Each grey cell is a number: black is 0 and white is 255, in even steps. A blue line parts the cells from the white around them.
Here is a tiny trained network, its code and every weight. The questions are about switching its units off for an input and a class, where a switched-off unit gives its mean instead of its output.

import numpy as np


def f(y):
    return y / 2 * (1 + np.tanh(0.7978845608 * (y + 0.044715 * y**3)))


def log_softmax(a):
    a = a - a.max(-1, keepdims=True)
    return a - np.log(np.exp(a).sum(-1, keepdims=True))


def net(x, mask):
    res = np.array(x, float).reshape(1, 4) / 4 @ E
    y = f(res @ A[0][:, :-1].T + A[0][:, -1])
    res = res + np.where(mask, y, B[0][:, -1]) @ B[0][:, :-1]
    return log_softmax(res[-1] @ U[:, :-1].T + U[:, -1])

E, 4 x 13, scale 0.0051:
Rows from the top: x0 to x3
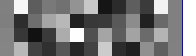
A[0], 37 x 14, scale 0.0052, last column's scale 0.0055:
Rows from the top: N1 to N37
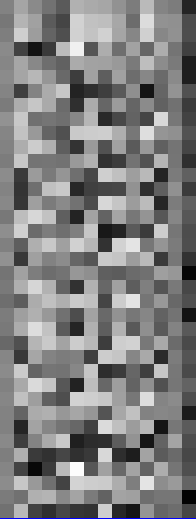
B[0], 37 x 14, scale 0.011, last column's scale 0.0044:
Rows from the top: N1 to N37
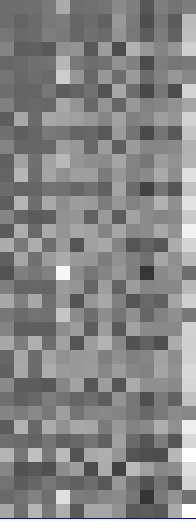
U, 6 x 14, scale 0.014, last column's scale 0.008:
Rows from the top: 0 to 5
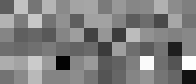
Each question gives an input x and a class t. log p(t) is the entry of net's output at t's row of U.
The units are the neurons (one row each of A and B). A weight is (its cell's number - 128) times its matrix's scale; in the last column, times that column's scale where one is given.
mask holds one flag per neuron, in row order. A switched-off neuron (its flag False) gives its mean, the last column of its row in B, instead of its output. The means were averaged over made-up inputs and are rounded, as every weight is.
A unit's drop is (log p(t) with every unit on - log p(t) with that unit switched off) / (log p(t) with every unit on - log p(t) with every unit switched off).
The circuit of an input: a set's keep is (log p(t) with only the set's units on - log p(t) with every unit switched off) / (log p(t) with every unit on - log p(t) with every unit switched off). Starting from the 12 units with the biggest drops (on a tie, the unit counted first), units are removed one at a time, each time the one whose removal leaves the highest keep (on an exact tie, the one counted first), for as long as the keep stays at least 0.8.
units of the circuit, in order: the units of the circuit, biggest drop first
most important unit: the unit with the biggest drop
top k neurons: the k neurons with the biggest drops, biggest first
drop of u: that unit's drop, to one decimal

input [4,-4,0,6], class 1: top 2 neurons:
[N33, N37]
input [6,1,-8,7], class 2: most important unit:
N28
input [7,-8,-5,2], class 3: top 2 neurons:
[N35, N10]
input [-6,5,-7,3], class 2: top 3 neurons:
[N28, N24, N16]
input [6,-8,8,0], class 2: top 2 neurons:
[N34, N4]
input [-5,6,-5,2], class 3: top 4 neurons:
[N7, N32, N14, N17]
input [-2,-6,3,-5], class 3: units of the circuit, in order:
[N35, N10]
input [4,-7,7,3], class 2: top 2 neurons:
[N34, N4]
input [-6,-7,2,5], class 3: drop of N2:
0.3
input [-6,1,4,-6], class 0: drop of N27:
-0.1
